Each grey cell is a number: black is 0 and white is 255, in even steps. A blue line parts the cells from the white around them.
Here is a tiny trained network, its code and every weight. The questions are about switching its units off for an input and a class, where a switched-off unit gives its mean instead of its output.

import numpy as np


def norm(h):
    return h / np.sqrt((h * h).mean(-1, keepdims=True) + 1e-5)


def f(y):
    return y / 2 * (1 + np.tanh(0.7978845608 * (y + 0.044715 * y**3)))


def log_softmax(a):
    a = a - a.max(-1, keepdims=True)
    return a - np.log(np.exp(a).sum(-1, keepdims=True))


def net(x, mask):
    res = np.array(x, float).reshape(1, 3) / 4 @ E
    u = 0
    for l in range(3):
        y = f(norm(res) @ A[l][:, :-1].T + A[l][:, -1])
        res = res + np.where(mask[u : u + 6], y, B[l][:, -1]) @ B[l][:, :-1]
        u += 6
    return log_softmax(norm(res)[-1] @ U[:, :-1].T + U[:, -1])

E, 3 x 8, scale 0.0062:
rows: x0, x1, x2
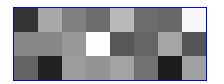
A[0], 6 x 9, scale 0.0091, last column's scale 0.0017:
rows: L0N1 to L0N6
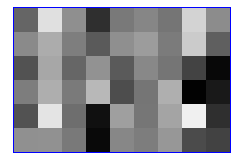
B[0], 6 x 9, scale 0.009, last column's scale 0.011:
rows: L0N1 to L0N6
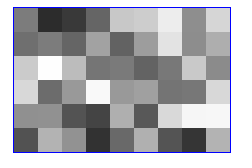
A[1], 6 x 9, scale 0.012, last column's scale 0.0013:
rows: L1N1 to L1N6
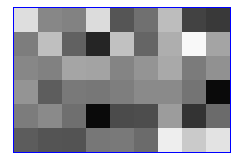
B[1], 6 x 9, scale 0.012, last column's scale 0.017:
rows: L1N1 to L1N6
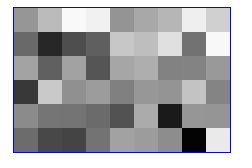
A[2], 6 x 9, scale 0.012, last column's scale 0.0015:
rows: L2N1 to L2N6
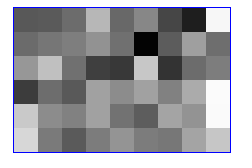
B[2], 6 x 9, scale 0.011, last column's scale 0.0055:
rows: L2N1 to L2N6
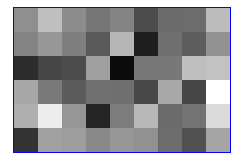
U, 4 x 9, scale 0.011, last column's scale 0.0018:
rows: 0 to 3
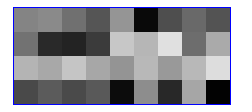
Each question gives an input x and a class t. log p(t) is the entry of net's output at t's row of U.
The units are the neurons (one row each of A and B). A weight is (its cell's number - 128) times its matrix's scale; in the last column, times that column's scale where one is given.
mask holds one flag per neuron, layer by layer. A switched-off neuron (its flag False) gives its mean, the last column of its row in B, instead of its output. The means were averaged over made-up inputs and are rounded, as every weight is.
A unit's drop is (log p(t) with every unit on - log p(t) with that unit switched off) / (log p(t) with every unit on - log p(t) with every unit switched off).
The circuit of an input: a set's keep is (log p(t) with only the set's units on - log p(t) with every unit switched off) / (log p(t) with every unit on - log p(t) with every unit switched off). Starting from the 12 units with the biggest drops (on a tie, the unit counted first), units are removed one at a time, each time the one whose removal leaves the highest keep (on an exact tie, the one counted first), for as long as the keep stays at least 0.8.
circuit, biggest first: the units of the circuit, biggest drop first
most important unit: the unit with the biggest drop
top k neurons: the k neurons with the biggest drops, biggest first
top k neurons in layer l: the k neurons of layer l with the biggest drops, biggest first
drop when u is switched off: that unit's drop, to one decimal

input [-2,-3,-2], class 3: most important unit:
L0N6
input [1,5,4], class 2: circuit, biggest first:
(L0N5 L1N2)
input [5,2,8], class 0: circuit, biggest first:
(L0N5 L1N2 L1N1 L2N1)
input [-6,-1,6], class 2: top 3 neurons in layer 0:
(L0N5 L0N6 L0N1)
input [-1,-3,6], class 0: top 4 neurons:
(L0N5 L1N2 L1N1 L0N6)
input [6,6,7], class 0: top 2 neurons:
(L0N5 L1N2)
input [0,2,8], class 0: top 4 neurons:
(L0N5 L1N2 L1N1 L0N4)
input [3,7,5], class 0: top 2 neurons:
(L0N4 L0N5)
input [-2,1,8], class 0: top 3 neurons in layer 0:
(L0N5 L0N4 L0N1)
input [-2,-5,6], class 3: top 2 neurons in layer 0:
(L0N5 L0N1)
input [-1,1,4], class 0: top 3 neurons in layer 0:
(L0N4 L0N5 L0N6)
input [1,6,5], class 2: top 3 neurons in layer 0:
(L0N5 L0N1 L0N6)
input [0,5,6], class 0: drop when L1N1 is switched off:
0.7
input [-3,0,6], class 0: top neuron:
(L0N4)
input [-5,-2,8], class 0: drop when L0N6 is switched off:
0.4
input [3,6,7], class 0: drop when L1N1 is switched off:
0.4
